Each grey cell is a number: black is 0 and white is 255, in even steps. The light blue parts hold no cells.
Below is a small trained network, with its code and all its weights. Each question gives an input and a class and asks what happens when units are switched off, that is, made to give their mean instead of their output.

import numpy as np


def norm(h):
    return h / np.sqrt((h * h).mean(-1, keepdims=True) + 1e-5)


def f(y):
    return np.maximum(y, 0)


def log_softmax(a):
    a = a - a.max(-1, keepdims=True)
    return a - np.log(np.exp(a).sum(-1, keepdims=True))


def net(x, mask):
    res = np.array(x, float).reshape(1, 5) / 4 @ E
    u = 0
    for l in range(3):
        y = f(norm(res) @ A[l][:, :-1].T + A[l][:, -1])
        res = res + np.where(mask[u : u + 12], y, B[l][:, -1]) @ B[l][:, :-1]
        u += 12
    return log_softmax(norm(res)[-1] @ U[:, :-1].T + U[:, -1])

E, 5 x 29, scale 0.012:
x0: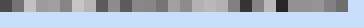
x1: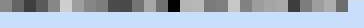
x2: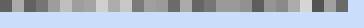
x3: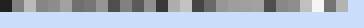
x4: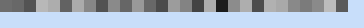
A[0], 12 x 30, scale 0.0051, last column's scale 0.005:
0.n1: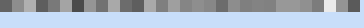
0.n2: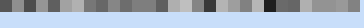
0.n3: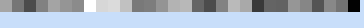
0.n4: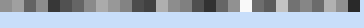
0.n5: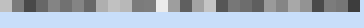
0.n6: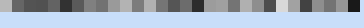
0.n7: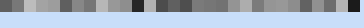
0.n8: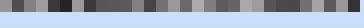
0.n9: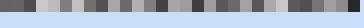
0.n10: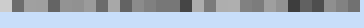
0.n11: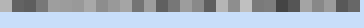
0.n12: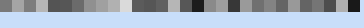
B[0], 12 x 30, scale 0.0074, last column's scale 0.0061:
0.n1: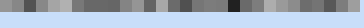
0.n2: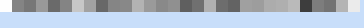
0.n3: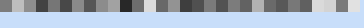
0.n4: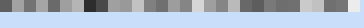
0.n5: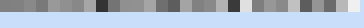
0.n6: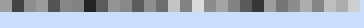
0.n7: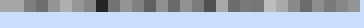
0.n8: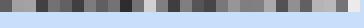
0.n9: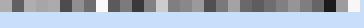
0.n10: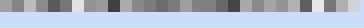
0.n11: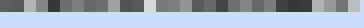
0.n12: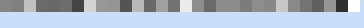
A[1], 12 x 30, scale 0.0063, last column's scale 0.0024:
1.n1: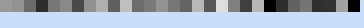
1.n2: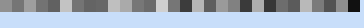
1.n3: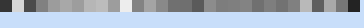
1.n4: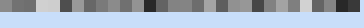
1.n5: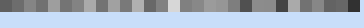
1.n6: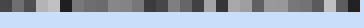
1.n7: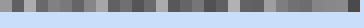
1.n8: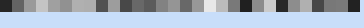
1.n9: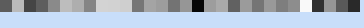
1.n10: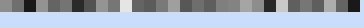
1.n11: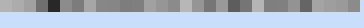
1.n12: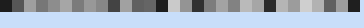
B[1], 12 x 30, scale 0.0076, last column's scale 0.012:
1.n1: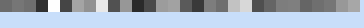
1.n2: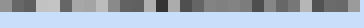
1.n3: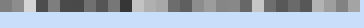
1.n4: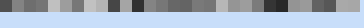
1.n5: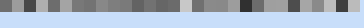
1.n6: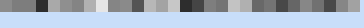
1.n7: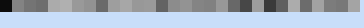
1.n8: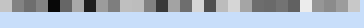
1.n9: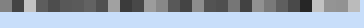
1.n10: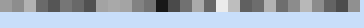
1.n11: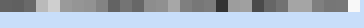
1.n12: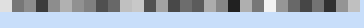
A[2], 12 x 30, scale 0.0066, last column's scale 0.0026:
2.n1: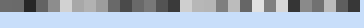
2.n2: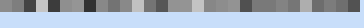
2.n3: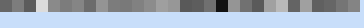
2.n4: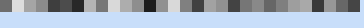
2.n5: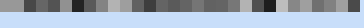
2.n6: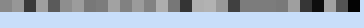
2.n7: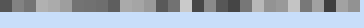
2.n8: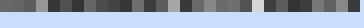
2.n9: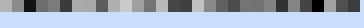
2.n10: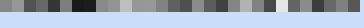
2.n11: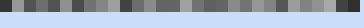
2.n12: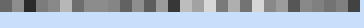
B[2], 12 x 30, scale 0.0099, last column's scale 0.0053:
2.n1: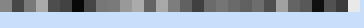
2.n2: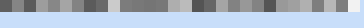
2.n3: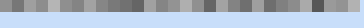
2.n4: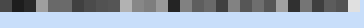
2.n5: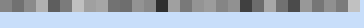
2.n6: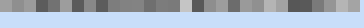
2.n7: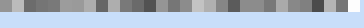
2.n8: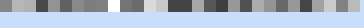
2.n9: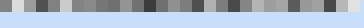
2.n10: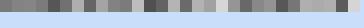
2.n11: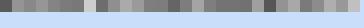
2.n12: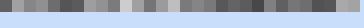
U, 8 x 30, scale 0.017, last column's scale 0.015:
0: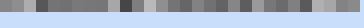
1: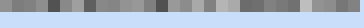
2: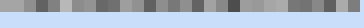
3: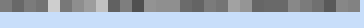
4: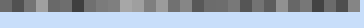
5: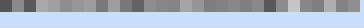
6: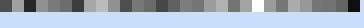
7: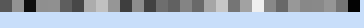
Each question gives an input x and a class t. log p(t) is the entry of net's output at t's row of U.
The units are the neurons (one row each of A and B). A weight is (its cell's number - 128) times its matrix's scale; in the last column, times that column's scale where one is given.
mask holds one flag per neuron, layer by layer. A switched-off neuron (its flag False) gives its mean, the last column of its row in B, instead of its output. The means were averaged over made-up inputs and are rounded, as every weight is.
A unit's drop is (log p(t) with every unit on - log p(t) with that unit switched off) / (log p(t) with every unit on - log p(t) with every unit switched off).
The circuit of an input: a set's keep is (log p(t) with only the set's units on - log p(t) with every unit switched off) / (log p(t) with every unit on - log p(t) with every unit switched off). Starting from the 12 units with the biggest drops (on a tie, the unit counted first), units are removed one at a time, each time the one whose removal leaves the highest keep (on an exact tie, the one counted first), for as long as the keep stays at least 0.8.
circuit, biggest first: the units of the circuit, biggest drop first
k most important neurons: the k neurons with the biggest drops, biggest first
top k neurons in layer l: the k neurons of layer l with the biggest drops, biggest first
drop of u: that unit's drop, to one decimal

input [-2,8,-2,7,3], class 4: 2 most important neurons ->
[2.n1; 0.n5]
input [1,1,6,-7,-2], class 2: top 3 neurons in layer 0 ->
[0.n5; 0.n10; 0.n8]
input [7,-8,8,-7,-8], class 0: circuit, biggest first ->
[1.n9]
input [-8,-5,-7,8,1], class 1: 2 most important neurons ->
[2.n10; 0.n6]
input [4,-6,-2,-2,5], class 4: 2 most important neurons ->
[2.n4; 0.n12]
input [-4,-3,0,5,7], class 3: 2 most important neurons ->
[1.n4; 0.n9]
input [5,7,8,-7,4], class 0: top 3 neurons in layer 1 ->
[1.n9; 1.n12; 1.n3]
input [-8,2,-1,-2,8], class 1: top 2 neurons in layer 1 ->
[1.n10; 1.n11]
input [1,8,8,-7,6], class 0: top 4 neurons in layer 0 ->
[0.n3; 0.n12; 0.n2; 0.n11]
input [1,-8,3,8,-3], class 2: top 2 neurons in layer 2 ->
[2.n7; 2.n1]
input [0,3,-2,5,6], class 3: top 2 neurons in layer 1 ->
[1.n6; 1.n4]
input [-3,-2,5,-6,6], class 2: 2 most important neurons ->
[0.n5; 2.n9]
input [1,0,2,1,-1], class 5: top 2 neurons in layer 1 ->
[1.n11; 1.n9]
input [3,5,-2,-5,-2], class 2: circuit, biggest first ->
[2.n9]
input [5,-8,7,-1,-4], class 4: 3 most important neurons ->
[2.n4; 0.n12; 1.n5]
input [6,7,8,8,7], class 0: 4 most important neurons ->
[1.n9; 1.n3; 0.n5; 0.n10]
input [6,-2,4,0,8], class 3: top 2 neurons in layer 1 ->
[1.n6; 1.n4]
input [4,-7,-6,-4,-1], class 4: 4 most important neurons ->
[2.n4; 1.n9; 0.n12; 0.n3]
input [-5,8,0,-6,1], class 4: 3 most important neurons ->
[2.n1; 1.n12; 0.n2]
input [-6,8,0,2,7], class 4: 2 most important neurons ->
[2.n1; 1.n11]
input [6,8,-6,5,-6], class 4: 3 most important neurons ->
[2.n1; 1.n9; 0.n3]
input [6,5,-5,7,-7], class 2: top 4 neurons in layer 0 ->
[0.n2; 0.n9; 0.n4; 0.n6]
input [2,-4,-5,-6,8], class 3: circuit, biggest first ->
[1.n6]
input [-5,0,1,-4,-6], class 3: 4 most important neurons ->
[1.n1; 1.n2; 1.n8; 1.n11]
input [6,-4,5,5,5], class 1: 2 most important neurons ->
[1.n8; 1.n5]
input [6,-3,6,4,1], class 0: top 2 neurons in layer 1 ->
[1.n9; 1.n3]
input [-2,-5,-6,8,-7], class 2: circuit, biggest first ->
[1.n12]
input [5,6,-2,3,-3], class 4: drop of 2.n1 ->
1.1
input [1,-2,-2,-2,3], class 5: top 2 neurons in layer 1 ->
[1.n7; 1.n9]
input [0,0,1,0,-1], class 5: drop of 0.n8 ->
0.2
